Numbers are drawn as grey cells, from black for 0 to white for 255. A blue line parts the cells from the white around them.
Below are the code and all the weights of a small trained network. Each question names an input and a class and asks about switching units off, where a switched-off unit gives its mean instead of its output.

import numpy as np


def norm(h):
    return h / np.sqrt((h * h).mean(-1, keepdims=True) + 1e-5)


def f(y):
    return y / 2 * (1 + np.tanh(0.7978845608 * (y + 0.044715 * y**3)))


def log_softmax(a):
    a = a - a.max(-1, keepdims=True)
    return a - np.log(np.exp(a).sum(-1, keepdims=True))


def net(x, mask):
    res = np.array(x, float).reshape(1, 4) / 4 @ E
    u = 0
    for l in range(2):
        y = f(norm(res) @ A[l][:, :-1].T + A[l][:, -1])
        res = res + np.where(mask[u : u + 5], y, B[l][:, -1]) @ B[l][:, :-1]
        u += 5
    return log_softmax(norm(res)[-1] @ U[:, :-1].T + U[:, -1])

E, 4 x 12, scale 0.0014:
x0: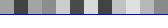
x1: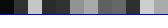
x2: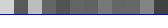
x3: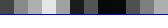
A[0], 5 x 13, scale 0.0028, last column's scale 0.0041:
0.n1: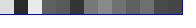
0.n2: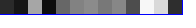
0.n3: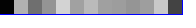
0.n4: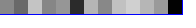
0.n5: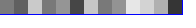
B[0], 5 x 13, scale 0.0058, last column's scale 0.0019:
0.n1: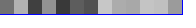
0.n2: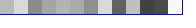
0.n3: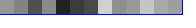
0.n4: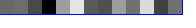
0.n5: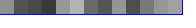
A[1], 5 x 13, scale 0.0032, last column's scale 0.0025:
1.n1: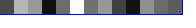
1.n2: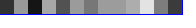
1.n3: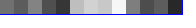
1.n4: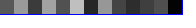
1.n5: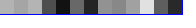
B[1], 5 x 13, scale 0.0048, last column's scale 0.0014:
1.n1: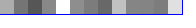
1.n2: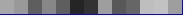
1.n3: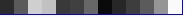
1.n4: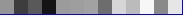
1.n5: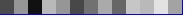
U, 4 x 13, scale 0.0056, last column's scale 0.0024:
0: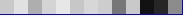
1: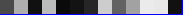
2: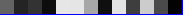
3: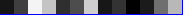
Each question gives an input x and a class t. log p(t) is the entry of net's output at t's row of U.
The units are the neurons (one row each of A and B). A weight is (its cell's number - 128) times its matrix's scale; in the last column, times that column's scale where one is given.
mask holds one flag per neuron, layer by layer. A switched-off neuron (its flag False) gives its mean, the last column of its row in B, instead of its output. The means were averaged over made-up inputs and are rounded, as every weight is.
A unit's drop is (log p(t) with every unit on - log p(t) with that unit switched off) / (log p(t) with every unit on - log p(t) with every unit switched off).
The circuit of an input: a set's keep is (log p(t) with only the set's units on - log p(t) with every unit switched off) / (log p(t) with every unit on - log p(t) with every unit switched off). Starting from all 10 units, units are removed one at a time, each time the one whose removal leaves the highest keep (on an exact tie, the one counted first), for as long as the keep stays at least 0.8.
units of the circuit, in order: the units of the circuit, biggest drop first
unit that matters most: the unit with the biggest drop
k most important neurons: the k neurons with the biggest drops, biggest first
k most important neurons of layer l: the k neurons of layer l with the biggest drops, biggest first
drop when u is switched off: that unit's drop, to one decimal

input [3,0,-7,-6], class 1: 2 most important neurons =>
(0.n3, 1.n2)
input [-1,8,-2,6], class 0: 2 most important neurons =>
(0.n2, 1.n3)
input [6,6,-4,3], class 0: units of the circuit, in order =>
(0.n2)
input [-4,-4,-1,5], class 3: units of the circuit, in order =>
(0.n2, 0.n1)
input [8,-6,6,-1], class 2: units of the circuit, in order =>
(0.n2, 0.n4)
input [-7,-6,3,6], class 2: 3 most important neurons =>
(1.n4, 0.n2, 1.n3)
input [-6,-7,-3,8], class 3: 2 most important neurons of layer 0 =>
(0.n2, 0.n1)
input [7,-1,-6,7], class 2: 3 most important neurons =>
(0.n1, 0.n5, 1.n3)
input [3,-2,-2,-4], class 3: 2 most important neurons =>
(1.n3, 0.n1)
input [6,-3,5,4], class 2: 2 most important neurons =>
(0.n3, 0.n5)
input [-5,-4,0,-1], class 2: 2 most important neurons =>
(1.n4, 0.n2)
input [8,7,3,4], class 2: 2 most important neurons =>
(0.n5, 0.n4)
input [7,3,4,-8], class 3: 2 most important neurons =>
(1.n3, 1.n4)
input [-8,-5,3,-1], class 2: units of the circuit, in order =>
(1.n4)
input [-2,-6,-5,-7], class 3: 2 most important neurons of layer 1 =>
(1.n3, 1.n1)
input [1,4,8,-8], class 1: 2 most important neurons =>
(0.n1, 1.n5)
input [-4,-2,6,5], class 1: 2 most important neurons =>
(0.n1, 0.n2)
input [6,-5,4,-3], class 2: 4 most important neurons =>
(0.n2, 0.n3, 0.n4, 0.n5)
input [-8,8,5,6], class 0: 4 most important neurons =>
(0.n2, 0.n5, 0.n4, 1.n3)
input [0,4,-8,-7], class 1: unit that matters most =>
0.n3
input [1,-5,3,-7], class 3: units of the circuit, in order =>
(1.n3, 0.n2)
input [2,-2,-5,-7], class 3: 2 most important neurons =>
(1.n3, 0.n1)
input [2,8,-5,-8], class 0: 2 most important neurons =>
(0.n2, 1.n1)
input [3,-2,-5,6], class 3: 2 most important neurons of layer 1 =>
(1.n5, 1.n4)
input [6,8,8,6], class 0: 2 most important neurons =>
(0.n2, 0.n3)
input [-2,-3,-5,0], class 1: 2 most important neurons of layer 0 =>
(0.n3, 0.n2)
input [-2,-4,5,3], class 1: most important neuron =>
(0.n1)
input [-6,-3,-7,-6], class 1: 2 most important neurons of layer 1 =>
(1.n2, 1.n4)
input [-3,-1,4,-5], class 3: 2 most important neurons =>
(1.n3, 0.n3)
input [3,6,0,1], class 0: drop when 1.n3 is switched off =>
0.0
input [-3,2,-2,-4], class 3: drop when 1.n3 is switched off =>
1.0
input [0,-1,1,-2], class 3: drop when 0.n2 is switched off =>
0.3
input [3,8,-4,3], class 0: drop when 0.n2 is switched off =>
1.0
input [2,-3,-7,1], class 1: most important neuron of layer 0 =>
(0.n3)
